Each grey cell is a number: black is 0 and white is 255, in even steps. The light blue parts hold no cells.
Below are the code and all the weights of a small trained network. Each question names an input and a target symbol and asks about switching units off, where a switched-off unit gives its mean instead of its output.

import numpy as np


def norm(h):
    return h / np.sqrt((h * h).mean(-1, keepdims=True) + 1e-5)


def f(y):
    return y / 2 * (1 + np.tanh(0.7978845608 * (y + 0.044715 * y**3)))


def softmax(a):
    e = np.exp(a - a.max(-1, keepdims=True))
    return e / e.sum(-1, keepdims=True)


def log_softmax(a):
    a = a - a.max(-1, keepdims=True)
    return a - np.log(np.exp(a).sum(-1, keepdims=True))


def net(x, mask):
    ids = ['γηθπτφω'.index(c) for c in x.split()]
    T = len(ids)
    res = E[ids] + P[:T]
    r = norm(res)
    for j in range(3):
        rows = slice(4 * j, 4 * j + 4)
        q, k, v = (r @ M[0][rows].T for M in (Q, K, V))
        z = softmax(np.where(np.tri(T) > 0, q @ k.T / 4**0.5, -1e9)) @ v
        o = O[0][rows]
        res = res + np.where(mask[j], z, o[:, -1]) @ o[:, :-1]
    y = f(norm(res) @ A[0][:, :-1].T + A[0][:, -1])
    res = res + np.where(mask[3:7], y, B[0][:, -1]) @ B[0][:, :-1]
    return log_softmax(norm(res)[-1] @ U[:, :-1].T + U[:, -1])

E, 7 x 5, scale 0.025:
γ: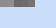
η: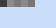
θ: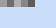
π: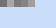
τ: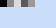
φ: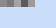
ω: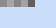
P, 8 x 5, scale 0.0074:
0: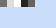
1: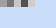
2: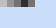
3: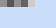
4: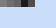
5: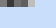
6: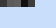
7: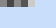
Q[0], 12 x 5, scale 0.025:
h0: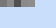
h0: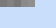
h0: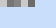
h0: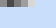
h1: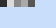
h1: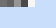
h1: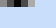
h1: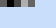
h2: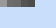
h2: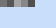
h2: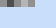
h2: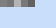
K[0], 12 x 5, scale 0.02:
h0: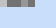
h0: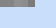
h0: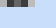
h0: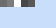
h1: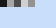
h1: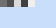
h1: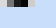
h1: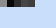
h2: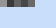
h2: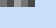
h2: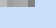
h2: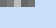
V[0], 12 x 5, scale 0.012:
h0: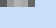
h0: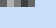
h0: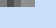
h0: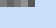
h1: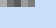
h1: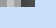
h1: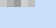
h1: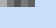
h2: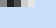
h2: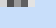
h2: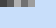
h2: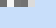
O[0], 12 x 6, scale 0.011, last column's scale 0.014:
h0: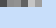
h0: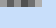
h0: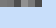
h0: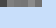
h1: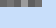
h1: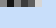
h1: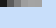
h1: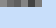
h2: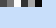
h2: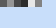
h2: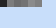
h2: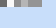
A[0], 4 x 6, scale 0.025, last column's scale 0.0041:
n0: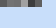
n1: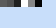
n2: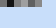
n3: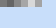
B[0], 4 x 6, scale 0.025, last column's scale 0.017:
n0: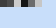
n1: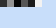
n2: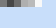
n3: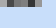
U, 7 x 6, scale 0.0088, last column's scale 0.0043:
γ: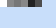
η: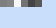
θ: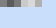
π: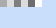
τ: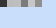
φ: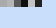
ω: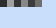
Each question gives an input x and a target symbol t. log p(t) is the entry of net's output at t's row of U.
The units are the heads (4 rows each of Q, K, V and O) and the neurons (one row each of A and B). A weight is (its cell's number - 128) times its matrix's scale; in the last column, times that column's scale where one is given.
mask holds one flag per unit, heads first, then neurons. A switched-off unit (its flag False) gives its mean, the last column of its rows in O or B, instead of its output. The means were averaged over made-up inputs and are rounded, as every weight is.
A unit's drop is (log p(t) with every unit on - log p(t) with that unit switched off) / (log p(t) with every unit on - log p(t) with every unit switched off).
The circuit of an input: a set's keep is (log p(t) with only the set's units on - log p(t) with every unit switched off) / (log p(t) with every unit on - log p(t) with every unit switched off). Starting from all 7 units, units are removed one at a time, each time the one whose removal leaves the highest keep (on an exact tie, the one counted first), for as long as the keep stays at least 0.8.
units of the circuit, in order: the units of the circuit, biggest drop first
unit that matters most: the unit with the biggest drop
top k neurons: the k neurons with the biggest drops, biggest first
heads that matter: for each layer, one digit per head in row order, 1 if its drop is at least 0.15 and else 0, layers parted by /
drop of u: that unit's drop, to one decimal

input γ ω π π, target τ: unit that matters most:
h2
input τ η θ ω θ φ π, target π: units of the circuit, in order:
[h1; n0; n1; h2]
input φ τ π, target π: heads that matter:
001
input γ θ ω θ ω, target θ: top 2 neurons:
[n1; n2]
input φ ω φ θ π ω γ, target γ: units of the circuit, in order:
[h1; n1]
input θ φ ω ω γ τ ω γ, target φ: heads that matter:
011
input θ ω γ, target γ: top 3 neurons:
[n1; n2; n0]
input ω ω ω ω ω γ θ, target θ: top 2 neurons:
[n2; n1]
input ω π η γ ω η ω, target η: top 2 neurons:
[n1; n0]
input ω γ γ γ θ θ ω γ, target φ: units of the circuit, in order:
[h2; n1; n2; n0]
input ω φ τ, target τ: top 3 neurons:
[n1; n2; n0]
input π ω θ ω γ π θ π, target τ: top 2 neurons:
[n1; n2]
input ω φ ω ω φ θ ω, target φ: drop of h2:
0.6
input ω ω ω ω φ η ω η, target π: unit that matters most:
h1
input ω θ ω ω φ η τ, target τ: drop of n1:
1.0
